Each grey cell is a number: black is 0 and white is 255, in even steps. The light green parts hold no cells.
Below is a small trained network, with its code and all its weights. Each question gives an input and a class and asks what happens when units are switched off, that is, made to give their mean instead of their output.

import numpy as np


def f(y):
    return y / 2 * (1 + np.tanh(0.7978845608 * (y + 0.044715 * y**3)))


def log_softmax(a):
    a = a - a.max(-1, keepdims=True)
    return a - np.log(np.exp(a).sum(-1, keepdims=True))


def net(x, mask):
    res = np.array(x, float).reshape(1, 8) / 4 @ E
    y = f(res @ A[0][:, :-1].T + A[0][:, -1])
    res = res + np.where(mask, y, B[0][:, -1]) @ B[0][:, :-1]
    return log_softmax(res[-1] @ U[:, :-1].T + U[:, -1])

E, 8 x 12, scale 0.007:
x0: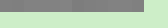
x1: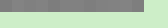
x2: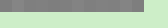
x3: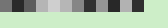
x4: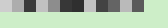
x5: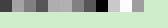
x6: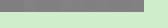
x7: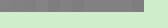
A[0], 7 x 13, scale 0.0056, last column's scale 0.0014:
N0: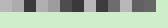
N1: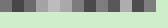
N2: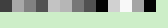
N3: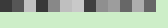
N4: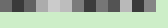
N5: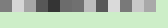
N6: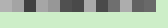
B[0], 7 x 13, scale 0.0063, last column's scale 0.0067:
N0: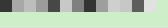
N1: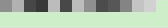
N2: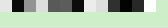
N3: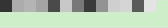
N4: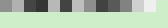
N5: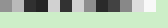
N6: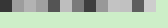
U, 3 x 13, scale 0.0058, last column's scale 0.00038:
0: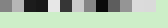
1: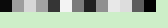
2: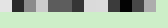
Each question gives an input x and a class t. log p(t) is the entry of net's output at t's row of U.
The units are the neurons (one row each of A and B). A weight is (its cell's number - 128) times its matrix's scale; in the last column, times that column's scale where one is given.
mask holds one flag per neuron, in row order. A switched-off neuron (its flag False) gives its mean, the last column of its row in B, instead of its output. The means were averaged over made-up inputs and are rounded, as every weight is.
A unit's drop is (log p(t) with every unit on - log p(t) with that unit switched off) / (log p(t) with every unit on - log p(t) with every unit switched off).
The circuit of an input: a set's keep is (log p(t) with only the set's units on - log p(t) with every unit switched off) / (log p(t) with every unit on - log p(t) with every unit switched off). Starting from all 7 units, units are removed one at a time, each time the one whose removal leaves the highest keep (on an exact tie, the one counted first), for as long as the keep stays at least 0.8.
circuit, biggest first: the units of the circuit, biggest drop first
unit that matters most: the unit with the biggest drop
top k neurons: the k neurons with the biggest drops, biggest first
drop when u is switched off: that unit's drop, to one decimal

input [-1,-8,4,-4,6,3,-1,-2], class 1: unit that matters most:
N0
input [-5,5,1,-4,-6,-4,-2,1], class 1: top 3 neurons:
N2, N3, N4
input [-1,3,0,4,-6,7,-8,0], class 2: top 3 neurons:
N2, N0, N6
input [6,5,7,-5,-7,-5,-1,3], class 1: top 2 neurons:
N3, N2
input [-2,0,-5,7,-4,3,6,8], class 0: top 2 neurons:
N4, N1
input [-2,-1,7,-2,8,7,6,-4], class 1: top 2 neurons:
N0, N6
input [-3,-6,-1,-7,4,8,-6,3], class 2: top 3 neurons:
N2, N4, N1
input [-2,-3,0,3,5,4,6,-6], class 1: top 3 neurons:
N0, N6, N5
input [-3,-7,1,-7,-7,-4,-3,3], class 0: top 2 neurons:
N5, N0
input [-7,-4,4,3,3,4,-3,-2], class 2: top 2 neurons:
N2, N5
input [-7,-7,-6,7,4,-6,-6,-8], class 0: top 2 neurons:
N2, N4
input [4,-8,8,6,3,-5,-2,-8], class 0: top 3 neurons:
N2, N4, N1
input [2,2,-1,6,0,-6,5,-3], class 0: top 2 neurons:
N2, N4
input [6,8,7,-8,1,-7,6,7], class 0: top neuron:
N5
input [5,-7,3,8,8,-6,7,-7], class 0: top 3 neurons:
N4, N1, N3
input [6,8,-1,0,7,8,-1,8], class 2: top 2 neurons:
N2, N3
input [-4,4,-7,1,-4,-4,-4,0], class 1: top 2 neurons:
N2, N5
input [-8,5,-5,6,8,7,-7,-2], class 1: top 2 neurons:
N0, N6
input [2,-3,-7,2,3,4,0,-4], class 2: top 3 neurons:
N2, N3, N5
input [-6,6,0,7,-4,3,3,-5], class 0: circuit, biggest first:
N4
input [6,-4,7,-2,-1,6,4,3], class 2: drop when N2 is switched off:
0.7
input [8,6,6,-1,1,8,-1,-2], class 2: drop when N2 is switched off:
0.9
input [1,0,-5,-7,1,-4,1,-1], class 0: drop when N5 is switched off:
0.5
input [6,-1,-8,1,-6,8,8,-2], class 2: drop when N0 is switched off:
0.1
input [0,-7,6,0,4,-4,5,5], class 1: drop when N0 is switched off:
0.2
